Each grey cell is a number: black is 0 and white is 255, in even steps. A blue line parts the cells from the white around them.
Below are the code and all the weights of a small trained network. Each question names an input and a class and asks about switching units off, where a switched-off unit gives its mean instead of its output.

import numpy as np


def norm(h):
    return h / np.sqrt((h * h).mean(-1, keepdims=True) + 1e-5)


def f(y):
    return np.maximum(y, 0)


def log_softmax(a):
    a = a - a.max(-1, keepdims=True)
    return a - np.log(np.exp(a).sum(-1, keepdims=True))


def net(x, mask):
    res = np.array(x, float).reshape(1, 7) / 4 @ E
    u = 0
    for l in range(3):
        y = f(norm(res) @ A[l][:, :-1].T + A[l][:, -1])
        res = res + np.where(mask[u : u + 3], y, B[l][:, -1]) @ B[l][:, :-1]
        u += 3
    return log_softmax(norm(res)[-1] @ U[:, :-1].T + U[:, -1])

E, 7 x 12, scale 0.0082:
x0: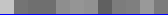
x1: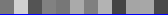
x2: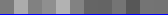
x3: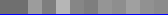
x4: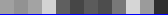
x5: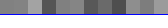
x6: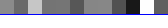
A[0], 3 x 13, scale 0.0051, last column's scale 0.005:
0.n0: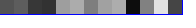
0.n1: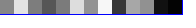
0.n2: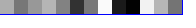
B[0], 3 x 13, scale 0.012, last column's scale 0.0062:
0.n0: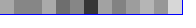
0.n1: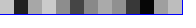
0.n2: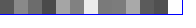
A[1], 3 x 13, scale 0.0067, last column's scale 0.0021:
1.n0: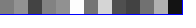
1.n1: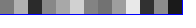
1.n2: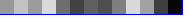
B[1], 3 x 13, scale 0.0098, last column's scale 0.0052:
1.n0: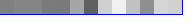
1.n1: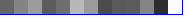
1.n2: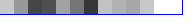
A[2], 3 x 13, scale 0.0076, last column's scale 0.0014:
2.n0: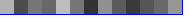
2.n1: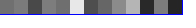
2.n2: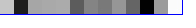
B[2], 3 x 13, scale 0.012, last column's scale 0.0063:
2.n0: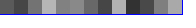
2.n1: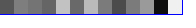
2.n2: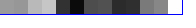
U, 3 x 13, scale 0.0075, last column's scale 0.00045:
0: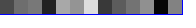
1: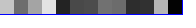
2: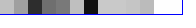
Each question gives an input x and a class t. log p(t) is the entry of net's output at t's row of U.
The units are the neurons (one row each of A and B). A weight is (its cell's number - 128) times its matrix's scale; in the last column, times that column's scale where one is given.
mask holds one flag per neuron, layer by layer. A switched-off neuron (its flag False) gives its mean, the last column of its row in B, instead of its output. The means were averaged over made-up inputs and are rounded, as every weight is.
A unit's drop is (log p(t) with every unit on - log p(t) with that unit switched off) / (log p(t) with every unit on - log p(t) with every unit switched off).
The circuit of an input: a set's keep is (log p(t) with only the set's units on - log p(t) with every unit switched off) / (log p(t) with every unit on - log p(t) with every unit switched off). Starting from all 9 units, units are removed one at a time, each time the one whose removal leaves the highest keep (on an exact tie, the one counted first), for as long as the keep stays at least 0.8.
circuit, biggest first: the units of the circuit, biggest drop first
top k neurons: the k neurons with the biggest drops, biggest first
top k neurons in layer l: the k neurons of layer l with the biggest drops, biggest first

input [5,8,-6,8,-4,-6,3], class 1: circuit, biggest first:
[0.n1]
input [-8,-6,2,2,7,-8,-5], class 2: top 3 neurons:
[1.n2 0.n1 0.n2]
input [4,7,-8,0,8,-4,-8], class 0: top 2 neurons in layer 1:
[1.n1 1.n0]
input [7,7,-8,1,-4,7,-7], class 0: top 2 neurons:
[2.n1 1.n1]
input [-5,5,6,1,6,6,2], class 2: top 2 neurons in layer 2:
[2.n2 2.n1]
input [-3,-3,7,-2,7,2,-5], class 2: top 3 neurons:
[1.n2 0.n2 0.n1]
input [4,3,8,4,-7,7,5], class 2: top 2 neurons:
[1.n0 0.n0]
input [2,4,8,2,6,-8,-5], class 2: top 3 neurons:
[1.n2 0.n2 2.n2]
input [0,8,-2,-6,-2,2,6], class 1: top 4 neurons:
[0.n1 2.n2 2.n1 1.n1]
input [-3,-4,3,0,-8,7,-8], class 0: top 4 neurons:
[2.n1 1.n1 1.n2 0.n1]
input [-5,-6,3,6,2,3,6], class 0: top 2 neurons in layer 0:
[0.n2 0.n1]
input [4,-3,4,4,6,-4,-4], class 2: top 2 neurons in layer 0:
[0.n2 0.n1]
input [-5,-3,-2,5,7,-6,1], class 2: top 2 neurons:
[1.n2 0.n1]
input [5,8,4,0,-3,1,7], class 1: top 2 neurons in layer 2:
[2.n1 2.n2]
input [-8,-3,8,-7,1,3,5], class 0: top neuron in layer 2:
[2.n2]
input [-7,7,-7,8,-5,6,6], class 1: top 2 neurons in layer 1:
[1.n1 1.n2]
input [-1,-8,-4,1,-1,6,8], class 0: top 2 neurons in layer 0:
[0.n2 0.n1]
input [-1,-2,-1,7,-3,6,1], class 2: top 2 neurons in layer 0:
[0.n1 0.n0]
